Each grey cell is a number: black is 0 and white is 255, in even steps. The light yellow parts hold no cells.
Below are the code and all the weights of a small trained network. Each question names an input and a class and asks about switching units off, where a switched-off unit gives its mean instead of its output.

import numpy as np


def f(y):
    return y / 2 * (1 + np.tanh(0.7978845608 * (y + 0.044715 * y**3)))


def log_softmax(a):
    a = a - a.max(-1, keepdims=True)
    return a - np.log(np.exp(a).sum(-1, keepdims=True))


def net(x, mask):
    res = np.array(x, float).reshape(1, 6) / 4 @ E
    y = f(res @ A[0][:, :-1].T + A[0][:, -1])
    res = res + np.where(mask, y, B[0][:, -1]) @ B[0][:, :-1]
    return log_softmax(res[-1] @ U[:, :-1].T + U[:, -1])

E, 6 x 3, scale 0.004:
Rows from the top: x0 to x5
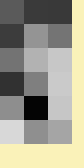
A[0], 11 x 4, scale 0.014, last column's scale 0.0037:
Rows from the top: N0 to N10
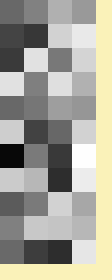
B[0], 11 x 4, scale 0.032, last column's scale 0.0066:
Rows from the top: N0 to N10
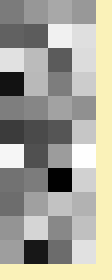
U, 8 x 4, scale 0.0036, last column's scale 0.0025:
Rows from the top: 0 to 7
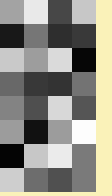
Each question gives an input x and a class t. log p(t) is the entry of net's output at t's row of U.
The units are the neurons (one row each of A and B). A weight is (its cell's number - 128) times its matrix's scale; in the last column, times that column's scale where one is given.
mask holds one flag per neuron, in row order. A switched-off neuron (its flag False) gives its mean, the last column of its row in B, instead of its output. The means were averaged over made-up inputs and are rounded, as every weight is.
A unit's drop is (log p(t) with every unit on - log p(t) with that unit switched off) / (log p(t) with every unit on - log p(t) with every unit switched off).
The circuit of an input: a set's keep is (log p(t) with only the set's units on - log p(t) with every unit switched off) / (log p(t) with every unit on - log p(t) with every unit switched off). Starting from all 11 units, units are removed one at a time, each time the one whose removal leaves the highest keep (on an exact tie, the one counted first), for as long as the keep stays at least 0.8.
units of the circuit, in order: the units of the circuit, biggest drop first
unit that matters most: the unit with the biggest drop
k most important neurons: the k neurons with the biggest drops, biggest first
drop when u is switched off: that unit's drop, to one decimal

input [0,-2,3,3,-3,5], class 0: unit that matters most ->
N1
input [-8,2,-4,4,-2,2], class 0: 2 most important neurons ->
N1, N2
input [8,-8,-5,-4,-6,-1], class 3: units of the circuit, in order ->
N7, N10
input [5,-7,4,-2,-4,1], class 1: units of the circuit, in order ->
N6, N7
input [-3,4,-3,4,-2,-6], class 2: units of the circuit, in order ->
N7, N5, N6
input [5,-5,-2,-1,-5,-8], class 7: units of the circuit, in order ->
N1, N6
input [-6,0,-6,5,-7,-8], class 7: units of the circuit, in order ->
N6, N2
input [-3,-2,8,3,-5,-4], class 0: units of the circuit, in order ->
N2, N9
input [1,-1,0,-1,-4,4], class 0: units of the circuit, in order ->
N10, N1
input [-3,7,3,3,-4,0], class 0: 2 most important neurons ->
N2, N1
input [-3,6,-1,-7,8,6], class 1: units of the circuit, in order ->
N5, N3
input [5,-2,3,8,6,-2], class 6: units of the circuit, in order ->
N8, N1
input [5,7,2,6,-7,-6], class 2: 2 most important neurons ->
N7, N6
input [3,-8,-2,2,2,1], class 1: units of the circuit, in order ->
N6, N5
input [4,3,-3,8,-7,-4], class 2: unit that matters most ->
N7
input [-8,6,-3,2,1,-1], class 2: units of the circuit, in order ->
N7, N5
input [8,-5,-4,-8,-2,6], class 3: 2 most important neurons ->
N10, N3
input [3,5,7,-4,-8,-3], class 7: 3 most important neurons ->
N6, N3, N8
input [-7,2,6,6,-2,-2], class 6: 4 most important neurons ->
N6, N8, N10, N7
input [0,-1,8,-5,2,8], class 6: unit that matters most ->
N3
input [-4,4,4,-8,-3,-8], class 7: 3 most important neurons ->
N3, N6, N8
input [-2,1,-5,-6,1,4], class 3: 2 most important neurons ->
N9, N8
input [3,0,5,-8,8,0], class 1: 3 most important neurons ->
N6, N5, N3
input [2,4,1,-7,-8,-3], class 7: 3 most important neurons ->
N6, N2, N3
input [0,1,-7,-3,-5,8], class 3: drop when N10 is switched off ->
-0.1
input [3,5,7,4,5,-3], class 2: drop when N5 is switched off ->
0.3
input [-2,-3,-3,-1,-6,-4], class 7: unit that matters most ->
N3
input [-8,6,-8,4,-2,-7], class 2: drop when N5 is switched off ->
0.2
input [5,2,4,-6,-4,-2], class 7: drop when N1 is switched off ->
0.2
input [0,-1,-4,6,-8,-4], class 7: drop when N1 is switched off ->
0.1
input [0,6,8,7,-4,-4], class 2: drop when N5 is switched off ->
0.0
